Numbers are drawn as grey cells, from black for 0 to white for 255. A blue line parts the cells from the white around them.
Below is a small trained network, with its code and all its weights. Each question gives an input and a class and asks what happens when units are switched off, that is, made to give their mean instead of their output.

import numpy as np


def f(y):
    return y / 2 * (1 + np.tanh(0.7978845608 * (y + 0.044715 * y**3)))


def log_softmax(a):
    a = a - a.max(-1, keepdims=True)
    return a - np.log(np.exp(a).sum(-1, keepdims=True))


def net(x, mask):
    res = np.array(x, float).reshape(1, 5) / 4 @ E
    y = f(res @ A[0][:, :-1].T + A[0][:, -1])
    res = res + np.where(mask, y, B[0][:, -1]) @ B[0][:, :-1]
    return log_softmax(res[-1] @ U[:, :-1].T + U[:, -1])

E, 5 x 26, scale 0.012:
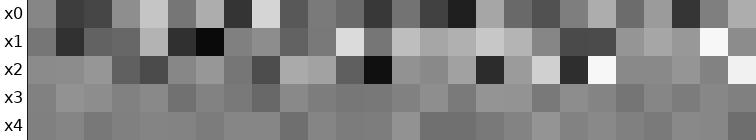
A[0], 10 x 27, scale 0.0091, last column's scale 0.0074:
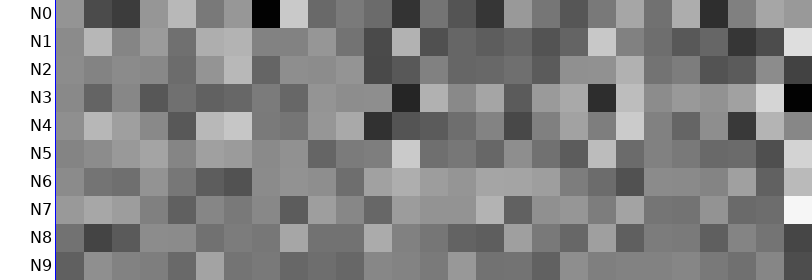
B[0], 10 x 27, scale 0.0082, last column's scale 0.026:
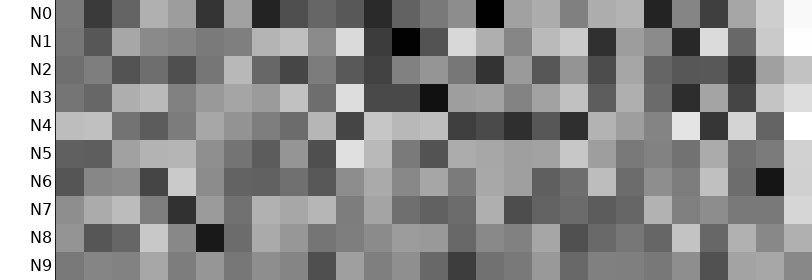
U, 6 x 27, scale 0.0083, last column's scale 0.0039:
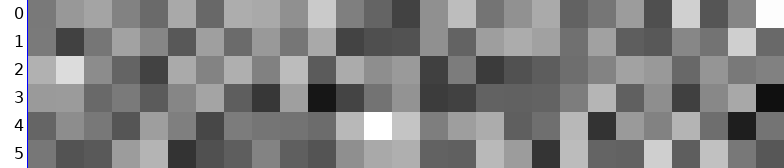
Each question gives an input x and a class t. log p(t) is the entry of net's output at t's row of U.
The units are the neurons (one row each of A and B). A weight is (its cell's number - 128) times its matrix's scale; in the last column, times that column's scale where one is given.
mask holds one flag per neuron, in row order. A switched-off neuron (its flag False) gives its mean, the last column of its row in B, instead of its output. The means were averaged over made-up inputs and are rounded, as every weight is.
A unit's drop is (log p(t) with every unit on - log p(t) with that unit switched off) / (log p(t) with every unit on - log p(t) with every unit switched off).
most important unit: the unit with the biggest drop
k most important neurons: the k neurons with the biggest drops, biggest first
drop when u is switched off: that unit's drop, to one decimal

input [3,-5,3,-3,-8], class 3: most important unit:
N4
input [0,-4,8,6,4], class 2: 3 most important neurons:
N4, N0, N7
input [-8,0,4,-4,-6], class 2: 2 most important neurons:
N1, N5
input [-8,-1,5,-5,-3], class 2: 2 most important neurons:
N4, N1
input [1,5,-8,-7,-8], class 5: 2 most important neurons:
N8, N7
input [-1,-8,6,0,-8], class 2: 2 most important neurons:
N4, N0
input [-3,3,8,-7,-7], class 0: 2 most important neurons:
N3, N0
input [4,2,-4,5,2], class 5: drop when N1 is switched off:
0.2
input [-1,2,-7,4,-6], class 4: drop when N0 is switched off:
0.3
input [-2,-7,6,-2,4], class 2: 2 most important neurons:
N4, N0
